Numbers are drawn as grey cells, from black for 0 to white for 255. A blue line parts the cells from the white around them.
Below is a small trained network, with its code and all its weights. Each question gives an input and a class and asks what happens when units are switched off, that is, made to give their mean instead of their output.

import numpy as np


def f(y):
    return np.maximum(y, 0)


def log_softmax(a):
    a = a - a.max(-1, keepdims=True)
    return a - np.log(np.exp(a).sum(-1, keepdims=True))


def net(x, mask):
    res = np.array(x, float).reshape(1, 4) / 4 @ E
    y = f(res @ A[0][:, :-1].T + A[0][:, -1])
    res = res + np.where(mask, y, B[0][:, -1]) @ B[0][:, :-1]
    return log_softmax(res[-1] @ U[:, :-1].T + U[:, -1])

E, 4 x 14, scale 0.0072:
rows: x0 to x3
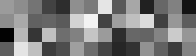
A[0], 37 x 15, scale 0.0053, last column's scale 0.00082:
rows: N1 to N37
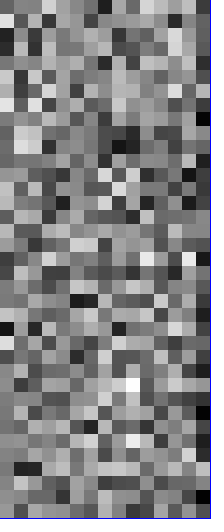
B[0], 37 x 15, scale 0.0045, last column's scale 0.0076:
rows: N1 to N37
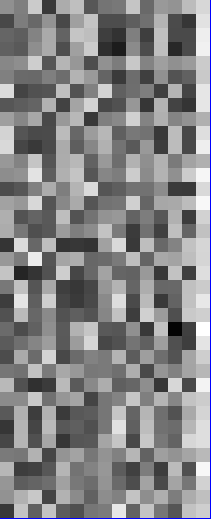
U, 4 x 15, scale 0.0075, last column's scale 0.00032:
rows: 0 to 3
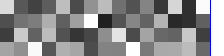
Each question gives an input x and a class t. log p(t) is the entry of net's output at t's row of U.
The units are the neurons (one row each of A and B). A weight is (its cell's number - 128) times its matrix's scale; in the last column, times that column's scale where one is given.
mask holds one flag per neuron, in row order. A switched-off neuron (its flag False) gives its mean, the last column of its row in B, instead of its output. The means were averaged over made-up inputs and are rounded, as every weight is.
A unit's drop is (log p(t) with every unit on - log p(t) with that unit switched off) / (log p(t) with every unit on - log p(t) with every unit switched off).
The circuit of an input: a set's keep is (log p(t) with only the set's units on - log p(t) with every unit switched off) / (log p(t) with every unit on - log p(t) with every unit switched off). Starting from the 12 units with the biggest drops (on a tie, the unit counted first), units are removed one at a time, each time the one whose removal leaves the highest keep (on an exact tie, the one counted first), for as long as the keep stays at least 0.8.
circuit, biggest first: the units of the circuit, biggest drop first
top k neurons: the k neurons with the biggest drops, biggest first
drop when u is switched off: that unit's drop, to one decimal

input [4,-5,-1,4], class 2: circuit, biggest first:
(N22)
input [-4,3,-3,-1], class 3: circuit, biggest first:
(N1; N5)
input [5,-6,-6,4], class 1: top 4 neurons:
(N2; N8; N25; N14)
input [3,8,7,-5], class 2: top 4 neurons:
(N18; N32; N30; N21)
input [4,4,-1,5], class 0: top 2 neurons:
(N11; N20)
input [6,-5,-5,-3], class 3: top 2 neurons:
(N13; N15)
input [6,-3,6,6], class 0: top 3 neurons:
(N11; N20; N10)
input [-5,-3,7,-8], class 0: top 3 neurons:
(N7; N28; N34)
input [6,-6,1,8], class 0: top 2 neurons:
(N11; N20)
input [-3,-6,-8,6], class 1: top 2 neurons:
(N8; N2)
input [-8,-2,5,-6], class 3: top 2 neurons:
(N19; N1)
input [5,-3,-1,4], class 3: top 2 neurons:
(N13; N15)
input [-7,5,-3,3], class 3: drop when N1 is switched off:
0.1
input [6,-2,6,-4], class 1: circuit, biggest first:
(N4)
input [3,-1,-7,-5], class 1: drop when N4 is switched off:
0.0
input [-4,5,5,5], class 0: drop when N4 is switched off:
-0.1
